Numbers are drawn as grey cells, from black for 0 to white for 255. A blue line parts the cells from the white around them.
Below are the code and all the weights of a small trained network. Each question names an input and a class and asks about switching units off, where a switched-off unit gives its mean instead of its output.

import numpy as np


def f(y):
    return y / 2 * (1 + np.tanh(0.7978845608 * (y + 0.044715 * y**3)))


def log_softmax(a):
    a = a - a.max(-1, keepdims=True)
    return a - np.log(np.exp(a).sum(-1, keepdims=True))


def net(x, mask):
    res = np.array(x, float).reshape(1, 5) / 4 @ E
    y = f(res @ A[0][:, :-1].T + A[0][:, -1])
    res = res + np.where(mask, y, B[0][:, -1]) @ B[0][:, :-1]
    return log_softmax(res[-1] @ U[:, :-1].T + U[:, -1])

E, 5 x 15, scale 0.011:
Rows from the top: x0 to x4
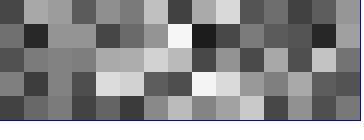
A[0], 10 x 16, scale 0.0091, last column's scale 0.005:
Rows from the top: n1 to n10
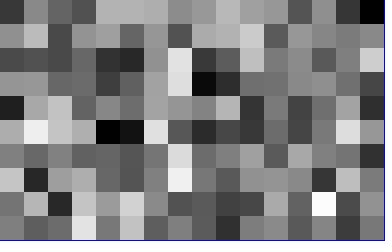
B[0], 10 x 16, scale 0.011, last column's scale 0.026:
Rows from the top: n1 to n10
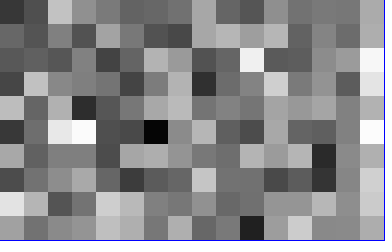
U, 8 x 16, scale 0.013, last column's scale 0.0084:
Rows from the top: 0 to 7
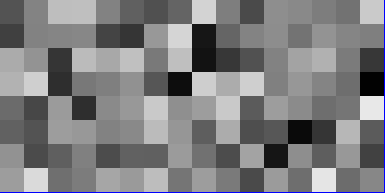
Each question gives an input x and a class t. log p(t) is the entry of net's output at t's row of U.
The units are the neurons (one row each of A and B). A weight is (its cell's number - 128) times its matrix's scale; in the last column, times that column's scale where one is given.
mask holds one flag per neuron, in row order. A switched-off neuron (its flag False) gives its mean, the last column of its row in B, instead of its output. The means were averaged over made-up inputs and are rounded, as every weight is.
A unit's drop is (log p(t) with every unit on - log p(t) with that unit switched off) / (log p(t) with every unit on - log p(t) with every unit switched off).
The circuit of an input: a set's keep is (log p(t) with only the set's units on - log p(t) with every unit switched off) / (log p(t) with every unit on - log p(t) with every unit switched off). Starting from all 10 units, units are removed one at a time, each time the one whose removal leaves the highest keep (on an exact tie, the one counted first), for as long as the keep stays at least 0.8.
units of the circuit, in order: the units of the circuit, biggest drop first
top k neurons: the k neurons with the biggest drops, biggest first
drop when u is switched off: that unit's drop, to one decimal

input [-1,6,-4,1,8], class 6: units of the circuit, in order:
(n8)
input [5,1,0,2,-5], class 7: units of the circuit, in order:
(n6, n3)
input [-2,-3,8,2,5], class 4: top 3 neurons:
(n6, n8, n4)
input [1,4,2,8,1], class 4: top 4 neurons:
(n6, n8, n3, n4)
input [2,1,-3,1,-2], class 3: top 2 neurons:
(n6, n4)
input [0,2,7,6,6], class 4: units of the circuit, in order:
(n6, n4)
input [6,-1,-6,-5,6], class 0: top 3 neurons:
(n6, n4, n2)
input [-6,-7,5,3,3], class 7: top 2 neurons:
(n6, n8)
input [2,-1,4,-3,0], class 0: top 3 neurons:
(n3, n6, n4)
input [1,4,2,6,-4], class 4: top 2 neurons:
(n6, n8)
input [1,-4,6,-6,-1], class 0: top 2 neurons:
(n6, n3)
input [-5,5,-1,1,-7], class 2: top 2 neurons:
(n6, n10)
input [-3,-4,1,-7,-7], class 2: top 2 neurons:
(n9, n8)
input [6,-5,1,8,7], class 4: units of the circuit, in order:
(n6)
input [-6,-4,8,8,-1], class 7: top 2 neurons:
(n6, n9)
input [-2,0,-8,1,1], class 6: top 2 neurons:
(n6, n9)
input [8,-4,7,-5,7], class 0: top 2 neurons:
(n6, n4)
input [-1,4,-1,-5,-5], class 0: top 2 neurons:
(n6, n8)
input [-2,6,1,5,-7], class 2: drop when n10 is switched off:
0.2
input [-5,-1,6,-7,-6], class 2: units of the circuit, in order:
(n9)
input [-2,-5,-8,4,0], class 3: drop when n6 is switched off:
0.4
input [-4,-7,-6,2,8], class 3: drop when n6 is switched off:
0.3
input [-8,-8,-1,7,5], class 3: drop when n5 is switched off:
0.0
